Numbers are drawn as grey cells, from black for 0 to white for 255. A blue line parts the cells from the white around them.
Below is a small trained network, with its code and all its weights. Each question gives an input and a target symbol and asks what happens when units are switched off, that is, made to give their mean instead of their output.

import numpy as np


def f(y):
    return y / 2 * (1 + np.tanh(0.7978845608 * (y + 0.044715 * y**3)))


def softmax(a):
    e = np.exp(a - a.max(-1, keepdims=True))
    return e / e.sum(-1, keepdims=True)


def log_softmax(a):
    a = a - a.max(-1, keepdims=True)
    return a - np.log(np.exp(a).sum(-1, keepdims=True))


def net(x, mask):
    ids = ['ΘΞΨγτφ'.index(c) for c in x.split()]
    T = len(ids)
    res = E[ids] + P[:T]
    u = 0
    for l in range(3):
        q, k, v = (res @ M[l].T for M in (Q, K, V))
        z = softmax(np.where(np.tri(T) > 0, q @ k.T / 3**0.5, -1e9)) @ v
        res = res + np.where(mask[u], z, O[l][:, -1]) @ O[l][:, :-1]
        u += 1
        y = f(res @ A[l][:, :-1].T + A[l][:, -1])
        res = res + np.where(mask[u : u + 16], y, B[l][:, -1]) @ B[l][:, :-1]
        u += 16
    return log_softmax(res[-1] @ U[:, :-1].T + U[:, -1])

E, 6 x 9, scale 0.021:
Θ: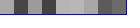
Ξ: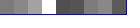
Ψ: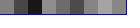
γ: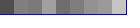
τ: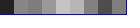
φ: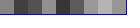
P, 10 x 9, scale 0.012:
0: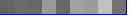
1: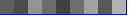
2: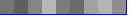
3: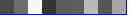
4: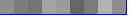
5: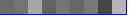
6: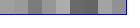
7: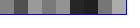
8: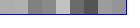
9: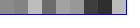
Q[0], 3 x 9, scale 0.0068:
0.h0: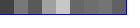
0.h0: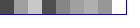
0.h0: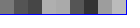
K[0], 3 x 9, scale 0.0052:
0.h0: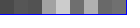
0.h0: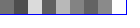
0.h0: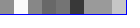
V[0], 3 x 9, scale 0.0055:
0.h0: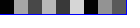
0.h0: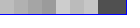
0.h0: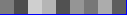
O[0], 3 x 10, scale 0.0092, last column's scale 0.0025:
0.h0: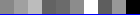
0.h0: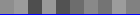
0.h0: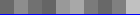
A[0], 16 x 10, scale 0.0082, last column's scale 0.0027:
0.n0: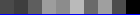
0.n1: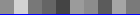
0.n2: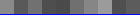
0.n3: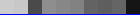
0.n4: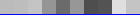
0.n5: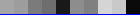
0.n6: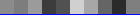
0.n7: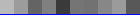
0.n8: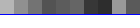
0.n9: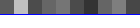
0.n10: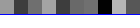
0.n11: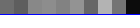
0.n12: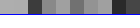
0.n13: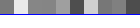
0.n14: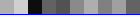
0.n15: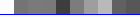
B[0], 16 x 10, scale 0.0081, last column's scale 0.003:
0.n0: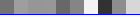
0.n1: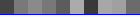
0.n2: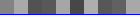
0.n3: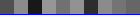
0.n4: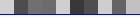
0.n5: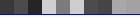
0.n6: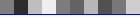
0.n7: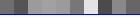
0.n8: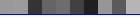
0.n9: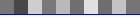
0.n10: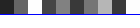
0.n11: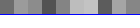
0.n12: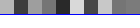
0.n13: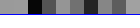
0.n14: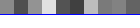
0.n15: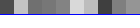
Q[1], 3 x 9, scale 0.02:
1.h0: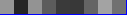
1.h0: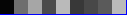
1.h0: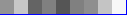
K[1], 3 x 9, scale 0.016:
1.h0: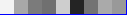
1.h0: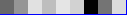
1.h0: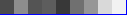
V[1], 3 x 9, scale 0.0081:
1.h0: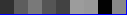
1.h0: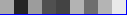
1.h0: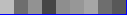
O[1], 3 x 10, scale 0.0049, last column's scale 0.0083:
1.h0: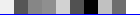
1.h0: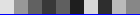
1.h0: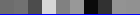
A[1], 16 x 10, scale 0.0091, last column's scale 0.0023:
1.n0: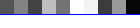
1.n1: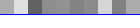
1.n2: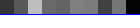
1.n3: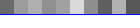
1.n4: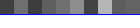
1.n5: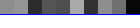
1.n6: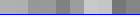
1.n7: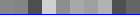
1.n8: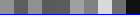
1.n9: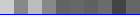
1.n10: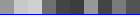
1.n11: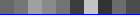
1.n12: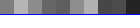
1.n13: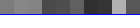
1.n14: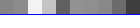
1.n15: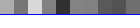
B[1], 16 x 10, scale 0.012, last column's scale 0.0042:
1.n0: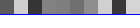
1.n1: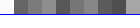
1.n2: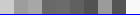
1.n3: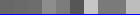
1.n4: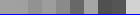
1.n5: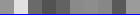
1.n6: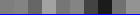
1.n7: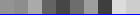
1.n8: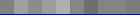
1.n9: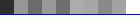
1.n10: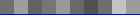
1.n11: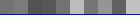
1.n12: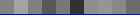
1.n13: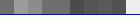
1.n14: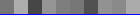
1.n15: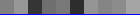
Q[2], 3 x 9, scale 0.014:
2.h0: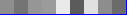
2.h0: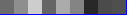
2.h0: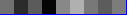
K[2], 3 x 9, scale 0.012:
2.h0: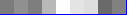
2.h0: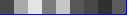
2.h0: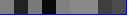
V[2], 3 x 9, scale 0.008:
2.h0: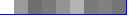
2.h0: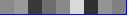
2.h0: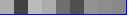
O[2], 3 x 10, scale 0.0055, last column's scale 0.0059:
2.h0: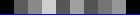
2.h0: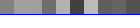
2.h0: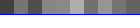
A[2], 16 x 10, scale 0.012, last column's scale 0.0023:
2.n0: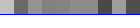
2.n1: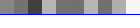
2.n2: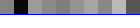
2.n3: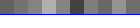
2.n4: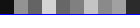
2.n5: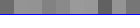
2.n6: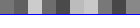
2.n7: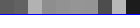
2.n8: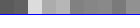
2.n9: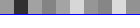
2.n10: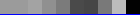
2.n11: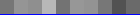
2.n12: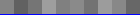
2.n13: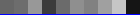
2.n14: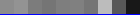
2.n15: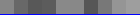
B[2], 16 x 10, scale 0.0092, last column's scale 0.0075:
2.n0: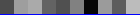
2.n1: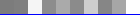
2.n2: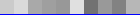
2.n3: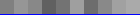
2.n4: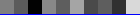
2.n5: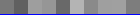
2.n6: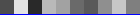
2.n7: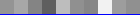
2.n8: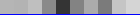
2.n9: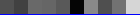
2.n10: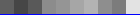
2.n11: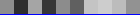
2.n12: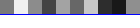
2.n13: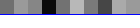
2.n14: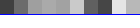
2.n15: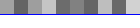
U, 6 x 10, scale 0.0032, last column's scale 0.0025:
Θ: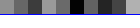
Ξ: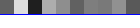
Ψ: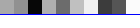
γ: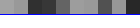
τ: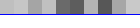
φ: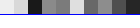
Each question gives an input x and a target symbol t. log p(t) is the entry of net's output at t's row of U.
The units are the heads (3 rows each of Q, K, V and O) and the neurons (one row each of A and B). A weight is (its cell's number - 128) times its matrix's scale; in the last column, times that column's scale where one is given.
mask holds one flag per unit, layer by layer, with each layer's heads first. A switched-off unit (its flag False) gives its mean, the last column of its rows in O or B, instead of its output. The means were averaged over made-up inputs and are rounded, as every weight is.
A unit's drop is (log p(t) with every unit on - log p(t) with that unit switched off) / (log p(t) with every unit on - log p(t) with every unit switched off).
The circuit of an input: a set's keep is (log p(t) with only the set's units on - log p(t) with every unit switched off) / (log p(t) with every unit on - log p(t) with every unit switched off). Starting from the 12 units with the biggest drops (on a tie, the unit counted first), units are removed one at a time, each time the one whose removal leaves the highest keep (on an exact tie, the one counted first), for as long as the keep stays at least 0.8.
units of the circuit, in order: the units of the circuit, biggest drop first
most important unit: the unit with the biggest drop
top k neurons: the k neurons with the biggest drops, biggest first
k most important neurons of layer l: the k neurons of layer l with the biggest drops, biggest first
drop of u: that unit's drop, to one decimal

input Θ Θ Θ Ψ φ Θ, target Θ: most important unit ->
1.n13
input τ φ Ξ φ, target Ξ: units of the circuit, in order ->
(1.h0; 2.n6)
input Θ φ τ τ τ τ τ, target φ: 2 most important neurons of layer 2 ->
(2.n9; 2.n0)
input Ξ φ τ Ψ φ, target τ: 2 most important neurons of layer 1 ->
(1.n2; 1.n0)
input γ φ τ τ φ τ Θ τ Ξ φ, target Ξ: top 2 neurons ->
(1.n2; 2.n6)
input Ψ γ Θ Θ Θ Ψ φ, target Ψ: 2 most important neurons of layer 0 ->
(0.n5; 0.n15)
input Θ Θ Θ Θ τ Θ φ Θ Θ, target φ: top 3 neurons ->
(0.n10; 1.n5; 2.n9)
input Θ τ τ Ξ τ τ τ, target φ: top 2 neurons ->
(0.n13; 1.n1)
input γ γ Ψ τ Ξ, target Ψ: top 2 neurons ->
(2.n4; 2.n10)
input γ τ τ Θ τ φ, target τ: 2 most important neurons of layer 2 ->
(2.n8; 2.n4)
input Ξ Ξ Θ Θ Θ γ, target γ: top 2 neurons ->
(2.n13; 0.n9)
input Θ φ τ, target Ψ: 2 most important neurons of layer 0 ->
(0.n2; 0.n10)
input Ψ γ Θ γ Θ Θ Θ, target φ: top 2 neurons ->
(1.n5; 0.n10)
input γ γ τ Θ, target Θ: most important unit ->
0.h0
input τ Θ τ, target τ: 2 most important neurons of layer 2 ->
(2.n4; 2.n1)
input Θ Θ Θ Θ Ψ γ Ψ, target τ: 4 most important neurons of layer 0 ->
(0.n0; 0.n10; 0.n12; 0.n2)
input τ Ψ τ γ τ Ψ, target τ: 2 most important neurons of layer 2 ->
(2.n8; 2.n4)
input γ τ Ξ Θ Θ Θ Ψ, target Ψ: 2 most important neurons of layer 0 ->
(0.n10; 0.n14)
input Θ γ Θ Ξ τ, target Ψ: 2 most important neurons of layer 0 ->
(0.n4; 0.n10)
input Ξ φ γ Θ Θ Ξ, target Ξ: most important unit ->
1.n14
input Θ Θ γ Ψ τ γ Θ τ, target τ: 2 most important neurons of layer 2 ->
(2.n8; 2.n4)
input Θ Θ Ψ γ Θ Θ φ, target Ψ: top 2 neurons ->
(2.n4; 1.n0)
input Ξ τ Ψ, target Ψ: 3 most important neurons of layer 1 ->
(1.n0; 1.n2; 1.n13)
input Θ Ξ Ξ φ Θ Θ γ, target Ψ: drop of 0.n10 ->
0.2
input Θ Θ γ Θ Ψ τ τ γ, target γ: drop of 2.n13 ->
0.5
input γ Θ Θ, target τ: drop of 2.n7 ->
0.1
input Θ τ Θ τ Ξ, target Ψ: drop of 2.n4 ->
0.5
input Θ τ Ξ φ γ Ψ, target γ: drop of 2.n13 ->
0.4
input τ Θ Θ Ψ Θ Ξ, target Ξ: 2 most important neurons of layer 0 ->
(0.n10; 0.n4)
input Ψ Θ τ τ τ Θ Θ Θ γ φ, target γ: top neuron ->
(0.n4)
